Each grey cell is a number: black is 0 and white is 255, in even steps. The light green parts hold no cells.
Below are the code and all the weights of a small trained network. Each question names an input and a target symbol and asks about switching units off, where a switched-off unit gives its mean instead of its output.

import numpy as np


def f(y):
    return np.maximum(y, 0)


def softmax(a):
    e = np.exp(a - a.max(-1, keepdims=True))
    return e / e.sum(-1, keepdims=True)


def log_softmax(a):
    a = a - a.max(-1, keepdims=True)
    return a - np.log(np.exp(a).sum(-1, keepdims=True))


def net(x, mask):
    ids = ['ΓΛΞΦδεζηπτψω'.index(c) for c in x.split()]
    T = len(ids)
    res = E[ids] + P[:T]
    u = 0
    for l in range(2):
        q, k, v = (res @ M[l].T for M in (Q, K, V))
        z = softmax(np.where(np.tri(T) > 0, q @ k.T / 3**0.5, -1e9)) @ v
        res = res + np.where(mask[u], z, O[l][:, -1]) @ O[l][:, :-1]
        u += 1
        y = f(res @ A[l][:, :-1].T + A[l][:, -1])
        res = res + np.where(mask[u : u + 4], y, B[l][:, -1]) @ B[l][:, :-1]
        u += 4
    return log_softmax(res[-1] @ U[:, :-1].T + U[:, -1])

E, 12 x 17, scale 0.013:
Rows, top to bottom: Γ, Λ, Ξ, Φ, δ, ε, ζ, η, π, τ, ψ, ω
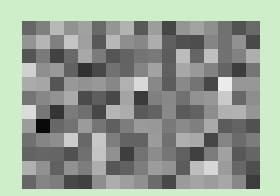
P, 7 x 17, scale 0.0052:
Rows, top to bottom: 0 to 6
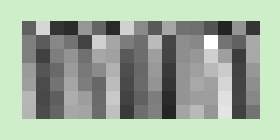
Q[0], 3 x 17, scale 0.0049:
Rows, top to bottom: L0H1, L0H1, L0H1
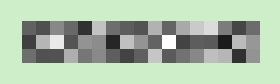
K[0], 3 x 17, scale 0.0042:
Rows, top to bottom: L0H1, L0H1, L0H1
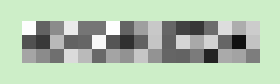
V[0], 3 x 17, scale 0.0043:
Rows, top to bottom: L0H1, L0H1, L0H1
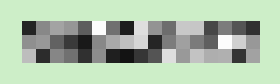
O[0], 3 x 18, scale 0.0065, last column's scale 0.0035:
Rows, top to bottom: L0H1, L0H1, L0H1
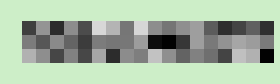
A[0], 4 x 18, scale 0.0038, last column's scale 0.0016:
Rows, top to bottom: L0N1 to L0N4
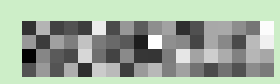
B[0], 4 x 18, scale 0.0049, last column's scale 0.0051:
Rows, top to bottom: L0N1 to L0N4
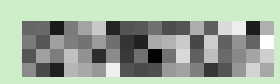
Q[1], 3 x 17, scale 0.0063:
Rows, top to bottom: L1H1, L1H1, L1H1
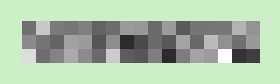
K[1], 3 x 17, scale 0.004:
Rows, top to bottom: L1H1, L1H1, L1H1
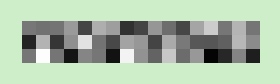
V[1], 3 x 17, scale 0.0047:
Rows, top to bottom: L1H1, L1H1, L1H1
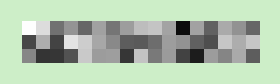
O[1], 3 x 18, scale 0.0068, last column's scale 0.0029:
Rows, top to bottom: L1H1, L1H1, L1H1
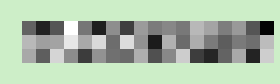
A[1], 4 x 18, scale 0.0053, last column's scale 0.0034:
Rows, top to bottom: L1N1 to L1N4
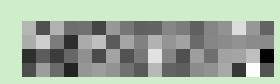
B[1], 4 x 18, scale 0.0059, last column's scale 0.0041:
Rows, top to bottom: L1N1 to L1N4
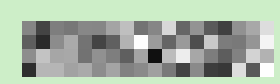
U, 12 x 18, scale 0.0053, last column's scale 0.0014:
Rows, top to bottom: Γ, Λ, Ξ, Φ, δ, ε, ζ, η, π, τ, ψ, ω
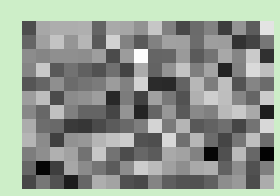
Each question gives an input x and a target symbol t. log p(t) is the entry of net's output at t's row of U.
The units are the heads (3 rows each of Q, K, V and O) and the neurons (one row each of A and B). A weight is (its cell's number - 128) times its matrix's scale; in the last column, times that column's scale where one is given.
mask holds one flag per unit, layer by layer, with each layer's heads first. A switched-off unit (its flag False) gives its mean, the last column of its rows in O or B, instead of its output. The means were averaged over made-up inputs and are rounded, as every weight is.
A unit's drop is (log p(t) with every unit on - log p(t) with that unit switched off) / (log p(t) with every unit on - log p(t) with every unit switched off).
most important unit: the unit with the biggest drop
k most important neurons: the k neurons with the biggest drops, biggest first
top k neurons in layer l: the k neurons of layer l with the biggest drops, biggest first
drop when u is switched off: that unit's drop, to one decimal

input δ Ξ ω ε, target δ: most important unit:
L0H1
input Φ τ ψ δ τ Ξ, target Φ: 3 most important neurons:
[L1N3; L0N3; L0N2]
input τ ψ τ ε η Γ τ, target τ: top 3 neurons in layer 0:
[L0N1; L0N4; L0N2]
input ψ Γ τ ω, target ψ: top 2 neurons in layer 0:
[L0N1; L0N3]
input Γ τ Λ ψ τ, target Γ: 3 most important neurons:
[L1N4; L1N2; L0N3]
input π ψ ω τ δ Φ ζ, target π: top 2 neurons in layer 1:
[L1N1; L1N2]
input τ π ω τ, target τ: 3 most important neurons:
[L0N4; L0N1; L1N2]
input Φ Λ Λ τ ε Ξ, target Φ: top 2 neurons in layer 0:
[L0N2; L0N3]
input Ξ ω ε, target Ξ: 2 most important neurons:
[L1N2; L0N3]
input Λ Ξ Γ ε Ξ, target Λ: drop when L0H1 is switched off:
0.8
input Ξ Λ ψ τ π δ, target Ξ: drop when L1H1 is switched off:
0.9
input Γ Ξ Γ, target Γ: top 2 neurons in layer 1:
[L1N4; L1N2]
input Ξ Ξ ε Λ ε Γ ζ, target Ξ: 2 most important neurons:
[L1N2; L0N3]
